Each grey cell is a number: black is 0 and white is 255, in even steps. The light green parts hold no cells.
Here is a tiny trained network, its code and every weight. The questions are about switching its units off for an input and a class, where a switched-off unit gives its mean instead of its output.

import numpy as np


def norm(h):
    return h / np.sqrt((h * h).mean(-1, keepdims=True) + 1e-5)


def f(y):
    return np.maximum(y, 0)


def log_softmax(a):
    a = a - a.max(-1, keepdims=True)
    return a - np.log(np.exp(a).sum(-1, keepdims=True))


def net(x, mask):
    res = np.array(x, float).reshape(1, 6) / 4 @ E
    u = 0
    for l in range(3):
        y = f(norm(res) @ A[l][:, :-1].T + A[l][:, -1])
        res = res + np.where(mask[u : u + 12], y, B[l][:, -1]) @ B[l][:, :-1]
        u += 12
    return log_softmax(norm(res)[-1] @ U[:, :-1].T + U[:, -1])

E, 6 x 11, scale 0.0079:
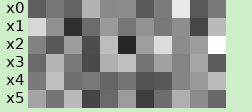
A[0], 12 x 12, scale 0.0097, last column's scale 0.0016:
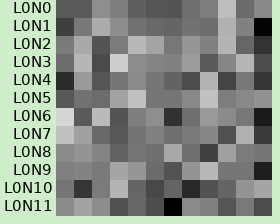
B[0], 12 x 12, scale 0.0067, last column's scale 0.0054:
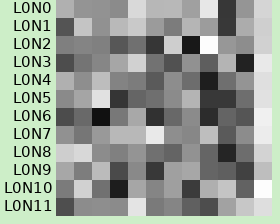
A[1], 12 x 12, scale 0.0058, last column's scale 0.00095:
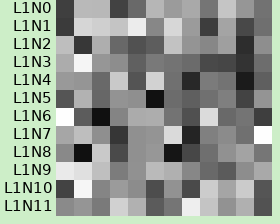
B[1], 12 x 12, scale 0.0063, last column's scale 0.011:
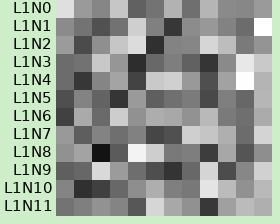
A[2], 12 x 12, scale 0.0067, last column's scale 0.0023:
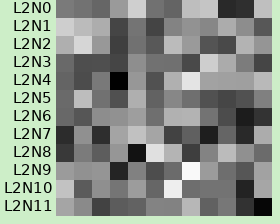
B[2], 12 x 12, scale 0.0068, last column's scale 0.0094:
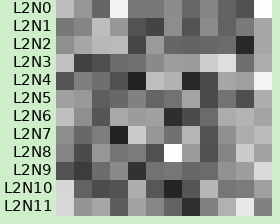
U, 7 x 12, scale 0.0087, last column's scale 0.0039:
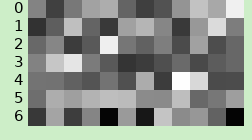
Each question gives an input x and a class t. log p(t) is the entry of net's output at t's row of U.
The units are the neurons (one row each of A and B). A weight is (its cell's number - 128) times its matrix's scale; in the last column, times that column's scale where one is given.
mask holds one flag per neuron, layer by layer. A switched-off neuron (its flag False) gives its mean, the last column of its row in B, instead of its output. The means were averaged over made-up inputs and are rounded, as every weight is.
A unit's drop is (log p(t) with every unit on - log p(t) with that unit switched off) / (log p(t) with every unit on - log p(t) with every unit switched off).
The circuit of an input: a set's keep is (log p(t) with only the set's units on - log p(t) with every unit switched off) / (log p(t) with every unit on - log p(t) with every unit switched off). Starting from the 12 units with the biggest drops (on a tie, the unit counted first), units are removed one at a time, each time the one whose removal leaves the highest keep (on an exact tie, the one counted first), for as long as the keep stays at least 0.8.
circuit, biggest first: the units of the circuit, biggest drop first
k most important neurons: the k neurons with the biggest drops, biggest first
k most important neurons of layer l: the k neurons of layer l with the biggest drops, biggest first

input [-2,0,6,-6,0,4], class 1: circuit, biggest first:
L2N4
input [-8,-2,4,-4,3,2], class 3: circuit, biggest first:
L0N8, L2N2
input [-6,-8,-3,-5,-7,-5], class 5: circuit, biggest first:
L0N1, L0N0
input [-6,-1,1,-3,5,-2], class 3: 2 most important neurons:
L0N8, L0N2
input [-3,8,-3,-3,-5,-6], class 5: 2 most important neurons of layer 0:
L0N6, L0N7
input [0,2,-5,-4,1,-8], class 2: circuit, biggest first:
L0N3, L2N7
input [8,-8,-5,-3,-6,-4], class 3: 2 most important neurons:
L0N5, L0N4
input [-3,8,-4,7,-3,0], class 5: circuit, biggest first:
L1N6, L0N7
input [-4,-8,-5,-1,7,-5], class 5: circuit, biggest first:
L0N1, L0N0
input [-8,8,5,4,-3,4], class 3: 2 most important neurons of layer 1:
L1N4, L1N10
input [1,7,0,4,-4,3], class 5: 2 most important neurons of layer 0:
L0N7, L0N10
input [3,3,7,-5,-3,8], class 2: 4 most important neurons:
L0N6, L1N8, L1N3, L1N4
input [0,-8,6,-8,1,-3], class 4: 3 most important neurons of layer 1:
L1N10, L1N3, L1N4
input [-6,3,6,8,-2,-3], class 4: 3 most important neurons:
L0N2, L1N3, L0N5
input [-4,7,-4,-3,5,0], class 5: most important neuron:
L0N7
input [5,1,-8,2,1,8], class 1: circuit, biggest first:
L1N4, L1N1, L2N8
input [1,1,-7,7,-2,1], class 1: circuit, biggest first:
L1N4, L1N3
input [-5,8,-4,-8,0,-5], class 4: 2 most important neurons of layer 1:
L1N7, L1N11
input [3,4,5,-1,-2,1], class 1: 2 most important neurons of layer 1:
L1N11, L1N1
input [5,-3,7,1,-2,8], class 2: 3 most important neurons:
L0N6, L1N8, L1N3
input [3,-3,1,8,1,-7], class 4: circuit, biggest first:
L0N2
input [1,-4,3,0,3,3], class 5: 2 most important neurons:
L0N0, L0N1
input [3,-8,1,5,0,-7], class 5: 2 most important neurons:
L0N1, L0N6
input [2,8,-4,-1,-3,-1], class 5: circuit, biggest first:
L0N7, L1N6
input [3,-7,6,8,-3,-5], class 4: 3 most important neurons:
L0N2, L1N3, L1N4
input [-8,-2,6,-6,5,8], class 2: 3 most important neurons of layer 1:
L1N8, L1N3, L1N4
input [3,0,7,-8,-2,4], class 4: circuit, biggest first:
L0N10, L1N3, L2N3
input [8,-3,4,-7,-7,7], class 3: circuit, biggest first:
L0N5
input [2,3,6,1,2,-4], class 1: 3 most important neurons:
L1N11, L0N6, L2N4
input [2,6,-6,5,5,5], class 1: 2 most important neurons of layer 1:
L1N4, L1N1
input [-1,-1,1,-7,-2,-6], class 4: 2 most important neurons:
L0N10, L0N6
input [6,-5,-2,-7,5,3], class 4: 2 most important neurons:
L0N10, L1N10
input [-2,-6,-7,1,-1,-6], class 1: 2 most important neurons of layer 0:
L0N6, L0N11
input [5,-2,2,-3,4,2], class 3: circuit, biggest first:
L0N5, L0N9
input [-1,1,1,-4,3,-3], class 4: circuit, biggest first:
L0N10
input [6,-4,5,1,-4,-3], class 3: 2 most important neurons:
L0N5, L1N4
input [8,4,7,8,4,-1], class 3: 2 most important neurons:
L0N5, L0N9
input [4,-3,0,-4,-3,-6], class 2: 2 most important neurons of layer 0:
L0N3, L0N2
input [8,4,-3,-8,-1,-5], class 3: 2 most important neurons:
L0N4, L0N5
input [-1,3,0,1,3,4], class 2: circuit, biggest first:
L0N6
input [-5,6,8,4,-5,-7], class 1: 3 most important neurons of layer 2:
L2N4, L2N9, L2N2
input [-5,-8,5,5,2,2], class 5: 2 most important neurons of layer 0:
L0N1, L0N0
